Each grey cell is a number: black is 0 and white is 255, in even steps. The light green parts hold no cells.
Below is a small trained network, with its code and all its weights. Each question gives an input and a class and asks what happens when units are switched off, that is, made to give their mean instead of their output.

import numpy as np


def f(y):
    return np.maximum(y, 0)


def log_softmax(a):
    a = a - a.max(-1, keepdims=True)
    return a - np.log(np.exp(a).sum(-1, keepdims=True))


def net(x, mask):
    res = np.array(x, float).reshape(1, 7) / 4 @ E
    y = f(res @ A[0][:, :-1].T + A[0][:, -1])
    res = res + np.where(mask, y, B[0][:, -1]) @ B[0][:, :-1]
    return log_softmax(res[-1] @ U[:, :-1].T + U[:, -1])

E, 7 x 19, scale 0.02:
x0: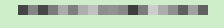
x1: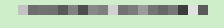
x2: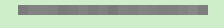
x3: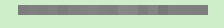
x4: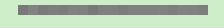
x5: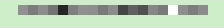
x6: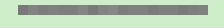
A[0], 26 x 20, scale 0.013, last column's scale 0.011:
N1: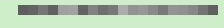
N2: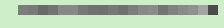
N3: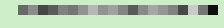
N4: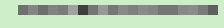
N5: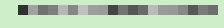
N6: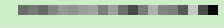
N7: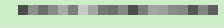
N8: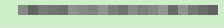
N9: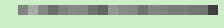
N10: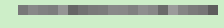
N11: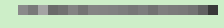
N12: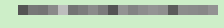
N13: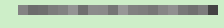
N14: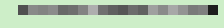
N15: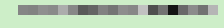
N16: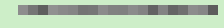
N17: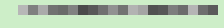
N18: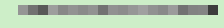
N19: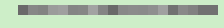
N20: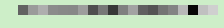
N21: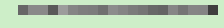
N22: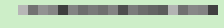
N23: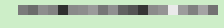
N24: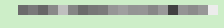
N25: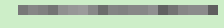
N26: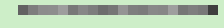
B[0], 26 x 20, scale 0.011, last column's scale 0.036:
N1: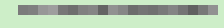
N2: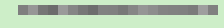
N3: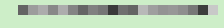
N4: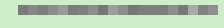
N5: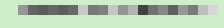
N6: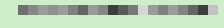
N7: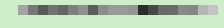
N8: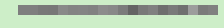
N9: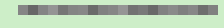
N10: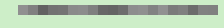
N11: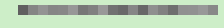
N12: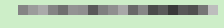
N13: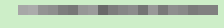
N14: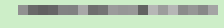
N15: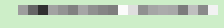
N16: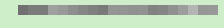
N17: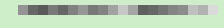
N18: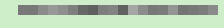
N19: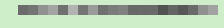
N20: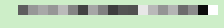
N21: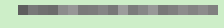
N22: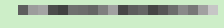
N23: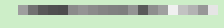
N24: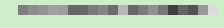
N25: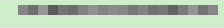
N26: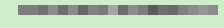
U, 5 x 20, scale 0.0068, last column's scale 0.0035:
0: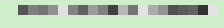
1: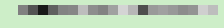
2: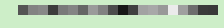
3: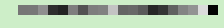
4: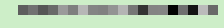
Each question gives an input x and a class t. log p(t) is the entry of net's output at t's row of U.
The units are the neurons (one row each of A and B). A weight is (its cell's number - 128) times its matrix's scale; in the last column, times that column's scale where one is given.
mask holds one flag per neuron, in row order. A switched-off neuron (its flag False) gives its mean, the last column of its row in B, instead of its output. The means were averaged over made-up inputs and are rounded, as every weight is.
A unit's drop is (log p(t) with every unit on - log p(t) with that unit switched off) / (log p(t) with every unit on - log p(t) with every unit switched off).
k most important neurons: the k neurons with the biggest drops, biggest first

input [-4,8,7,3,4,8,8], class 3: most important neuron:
(N22)
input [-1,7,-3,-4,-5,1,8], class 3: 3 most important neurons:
(N22, N15, N20)
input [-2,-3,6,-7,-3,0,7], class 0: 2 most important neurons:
(N23, N22)
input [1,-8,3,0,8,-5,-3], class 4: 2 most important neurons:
(N5, N7)
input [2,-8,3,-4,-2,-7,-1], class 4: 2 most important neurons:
(N5, N7)
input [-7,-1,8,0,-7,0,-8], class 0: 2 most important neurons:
(N20, N23)
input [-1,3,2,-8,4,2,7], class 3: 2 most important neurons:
(N15, N20)
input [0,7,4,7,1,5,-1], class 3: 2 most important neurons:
(N20, N22)
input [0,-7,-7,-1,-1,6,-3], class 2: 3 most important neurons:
(N20, N15, N17)
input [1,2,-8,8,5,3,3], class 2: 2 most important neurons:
(N15, N5)
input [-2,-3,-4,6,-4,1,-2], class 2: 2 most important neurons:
(N15, N24)
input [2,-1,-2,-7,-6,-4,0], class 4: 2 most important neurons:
(N20, N23)
